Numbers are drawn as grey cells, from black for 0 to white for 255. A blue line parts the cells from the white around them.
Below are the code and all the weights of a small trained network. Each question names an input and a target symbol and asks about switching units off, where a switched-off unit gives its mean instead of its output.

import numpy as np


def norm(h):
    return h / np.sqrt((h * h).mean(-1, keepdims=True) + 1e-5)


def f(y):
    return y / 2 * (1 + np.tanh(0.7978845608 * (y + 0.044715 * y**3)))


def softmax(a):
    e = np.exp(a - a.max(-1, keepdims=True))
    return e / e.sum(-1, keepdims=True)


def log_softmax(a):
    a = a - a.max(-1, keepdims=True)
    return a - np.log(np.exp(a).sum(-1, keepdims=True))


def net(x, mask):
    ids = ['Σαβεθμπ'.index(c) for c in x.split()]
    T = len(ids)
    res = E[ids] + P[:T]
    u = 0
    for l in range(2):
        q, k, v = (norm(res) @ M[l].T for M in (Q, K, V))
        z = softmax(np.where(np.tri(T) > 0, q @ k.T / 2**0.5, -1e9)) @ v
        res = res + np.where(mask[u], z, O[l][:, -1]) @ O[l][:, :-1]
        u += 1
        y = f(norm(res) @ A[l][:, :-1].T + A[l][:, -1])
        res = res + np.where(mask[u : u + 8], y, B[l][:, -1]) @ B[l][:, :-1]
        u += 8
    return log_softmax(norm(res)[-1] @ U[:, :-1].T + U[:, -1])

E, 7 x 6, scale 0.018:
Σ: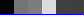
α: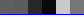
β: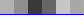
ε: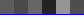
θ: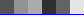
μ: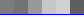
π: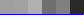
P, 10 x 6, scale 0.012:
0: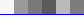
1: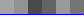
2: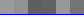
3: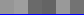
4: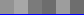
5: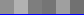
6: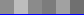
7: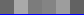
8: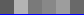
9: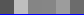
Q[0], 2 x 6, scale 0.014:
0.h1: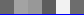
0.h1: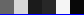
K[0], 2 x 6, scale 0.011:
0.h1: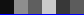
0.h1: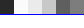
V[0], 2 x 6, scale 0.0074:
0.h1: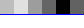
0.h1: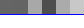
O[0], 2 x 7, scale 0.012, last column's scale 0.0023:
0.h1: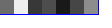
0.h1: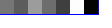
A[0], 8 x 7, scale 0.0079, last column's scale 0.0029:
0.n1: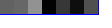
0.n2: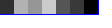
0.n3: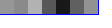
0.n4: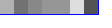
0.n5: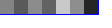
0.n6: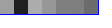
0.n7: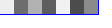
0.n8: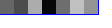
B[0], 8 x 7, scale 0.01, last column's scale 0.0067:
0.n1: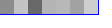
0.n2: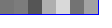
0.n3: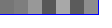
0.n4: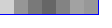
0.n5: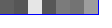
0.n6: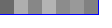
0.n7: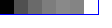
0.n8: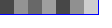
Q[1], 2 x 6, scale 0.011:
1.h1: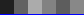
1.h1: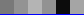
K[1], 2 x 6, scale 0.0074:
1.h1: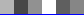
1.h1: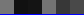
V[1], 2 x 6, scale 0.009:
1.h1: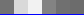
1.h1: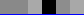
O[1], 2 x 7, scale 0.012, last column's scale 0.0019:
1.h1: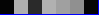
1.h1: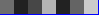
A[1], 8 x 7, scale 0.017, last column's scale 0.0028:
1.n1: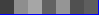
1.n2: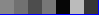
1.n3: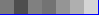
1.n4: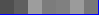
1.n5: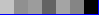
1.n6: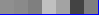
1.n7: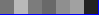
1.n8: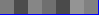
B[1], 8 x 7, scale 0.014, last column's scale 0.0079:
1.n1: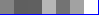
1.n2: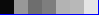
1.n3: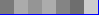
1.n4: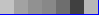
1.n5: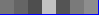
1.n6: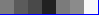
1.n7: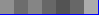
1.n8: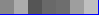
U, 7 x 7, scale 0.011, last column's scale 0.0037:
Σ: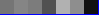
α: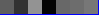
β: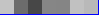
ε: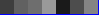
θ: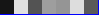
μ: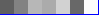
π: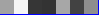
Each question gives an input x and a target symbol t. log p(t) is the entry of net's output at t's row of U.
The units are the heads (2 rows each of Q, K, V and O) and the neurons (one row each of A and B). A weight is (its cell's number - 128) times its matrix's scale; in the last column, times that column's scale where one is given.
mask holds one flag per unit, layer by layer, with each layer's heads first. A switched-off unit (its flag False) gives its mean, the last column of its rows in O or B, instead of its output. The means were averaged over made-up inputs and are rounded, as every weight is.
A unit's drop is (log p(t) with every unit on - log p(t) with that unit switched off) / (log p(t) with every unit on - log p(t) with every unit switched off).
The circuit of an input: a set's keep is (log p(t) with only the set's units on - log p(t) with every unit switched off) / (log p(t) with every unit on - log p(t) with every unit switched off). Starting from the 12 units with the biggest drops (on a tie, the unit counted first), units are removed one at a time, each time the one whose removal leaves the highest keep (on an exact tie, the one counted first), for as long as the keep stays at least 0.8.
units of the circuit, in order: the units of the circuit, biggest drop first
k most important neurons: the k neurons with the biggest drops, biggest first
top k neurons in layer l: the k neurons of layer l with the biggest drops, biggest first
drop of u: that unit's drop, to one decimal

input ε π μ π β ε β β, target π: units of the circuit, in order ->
0.h1; 1.n2
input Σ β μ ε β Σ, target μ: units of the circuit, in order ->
0.h1; 1.h1; 1.n2
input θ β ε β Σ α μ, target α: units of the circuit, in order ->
1.n6
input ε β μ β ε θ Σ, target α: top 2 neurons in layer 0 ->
0.n2; 0.n7
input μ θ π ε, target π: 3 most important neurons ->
0.n1; 1.n2; 0.n7
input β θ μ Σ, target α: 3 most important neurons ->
0.n2; 1.n6; 0.n7
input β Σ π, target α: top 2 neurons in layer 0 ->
0.n7; 0.n4
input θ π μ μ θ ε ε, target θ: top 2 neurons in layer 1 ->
1.n2; 1.n6
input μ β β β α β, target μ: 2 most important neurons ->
0.n7; 1.n3
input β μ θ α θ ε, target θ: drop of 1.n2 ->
0.2
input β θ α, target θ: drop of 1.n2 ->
0.5
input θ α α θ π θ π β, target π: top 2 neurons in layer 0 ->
0.n8; 0.n7
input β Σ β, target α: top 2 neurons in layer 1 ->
1.n1; 1.n4
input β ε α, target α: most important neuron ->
0.n5
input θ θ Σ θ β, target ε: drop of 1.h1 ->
0.5
